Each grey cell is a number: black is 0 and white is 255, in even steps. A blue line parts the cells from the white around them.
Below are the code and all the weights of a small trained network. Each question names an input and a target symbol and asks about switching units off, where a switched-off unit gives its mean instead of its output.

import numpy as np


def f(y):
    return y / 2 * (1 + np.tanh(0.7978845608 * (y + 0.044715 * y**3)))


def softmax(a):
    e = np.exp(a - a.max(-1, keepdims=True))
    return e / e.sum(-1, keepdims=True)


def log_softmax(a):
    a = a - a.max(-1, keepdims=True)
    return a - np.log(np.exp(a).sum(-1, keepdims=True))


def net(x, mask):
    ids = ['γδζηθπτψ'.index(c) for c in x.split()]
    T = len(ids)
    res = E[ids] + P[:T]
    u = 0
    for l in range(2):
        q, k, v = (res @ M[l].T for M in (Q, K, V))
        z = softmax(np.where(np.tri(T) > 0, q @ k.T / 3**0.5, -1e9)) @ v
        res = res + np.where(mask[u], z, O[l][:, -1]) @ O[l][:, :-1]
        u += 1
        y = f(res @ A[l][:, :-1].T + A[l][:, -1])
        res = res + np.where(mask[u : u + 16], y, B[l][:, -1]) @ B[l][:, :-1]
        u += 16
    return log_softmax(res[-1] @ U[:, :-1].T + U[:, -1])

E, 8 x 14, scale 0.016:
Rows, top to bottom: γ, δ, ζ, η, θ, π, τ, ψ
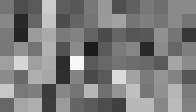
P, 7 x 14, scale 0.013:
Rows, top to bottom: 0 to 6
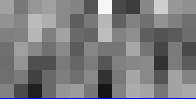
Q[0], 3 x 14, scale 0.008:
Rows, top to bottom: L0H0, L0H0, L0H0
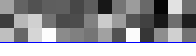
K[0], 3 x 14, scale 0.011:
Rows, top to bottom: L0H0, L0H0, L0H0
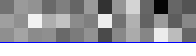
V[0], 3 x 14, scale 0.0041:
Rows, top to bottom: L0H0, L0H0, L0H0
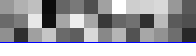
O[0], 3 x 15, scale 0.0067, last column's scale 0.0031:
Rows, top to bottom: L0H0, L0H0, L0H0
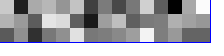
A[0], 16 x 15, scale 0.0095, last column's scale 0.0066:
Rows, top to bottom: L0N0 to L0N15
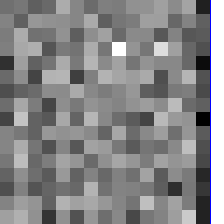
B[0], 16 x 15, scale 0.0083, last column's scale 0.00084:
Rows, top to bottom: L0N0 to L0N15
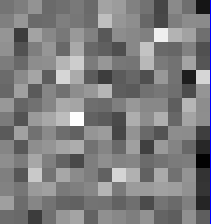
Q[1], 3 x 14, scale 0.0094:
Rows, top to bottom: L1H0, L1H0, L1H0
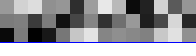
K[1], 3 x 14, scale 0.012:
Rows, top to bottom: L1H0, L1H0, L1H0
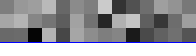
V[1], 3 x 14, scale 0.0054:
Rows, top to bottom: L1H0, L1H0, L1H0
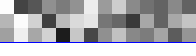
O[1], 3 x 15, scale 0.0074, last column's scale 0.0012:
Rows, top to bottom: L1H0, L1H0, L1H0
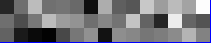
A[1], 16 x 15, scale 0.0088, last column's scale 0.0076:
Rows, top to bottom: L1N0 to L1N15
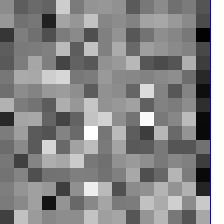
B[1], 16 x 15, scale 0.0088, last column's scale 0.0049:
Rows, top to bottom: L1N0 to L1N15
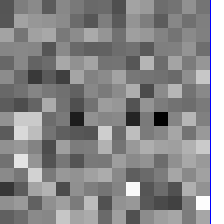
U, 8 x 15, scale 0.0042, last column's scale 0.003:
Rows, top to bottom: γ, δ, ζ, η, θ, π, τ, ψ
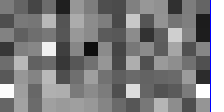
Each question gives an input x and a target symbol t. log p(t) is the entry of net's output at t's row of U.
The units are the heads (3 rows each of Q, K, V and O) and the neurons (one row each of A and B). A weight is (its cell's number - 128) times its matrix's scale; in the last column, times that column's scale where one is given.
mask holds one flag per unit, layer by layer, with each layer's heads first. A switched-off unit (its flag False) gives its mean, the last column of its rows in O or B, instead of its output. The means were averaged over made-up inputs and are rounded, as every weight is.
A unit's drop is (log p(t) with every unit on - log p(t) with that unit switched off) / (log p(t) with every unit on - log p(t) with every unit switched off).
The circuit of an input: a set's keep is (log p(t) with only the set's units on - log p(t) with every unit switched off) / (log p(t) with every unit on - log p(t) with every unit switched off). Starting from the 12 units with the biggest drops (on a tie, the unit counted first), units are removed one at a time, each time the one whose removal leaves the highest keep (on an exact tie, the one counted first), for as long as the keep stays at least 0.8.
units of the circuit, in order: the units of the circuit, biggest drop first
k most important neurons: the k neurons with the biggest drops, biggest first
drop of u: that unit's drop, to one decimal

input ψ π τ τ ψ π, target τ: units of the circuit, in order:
(L1H0 L0N12)
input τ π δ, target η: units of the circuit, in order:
(L1H0 L1N14)
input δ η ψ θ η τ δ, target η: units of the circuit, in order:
(L1H0)
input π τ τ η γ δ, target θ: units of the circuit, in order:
(L0H0 L1H0 L1N9)
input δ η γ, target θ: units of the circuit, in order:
(L1H0 L0H0 L1N9)
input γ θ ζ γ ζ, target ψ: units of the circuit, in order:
(L0H0 L1H0 L1N15)
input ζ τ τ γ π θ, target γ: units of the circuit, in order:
(L1H0 L0H0)
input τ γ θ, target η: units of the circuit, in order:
(L1H0 L1N14)
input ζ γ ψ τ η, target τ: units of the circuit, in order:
(L0H0 L1H0)
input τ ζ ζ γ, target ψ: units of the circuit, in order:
(L0H0 L1H0 L1N15 L0N5)
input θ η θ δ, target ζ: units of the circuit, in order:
(L1H0 L1N12)
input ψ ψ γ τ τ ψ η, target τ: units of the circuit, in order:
(L1H0 L0H0)
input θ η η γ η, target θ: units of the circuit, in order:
(L1H0 L1N9 L0H0)
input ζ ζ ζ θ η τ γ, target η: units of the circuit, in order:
(L1H0)
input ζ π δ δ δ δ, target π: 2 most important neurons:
(L1N8 L0N13)
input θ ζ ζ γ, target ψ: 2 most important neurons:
(L1N15 L0N5)
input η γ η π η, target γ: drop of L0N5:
0.0
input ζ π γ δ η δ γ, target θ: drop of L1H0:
0.7
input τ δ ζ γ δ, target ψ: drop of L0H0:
0.4
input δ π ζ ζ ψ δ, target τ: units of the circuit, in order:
(L1H0)
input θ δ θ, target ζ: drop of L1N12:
0.1
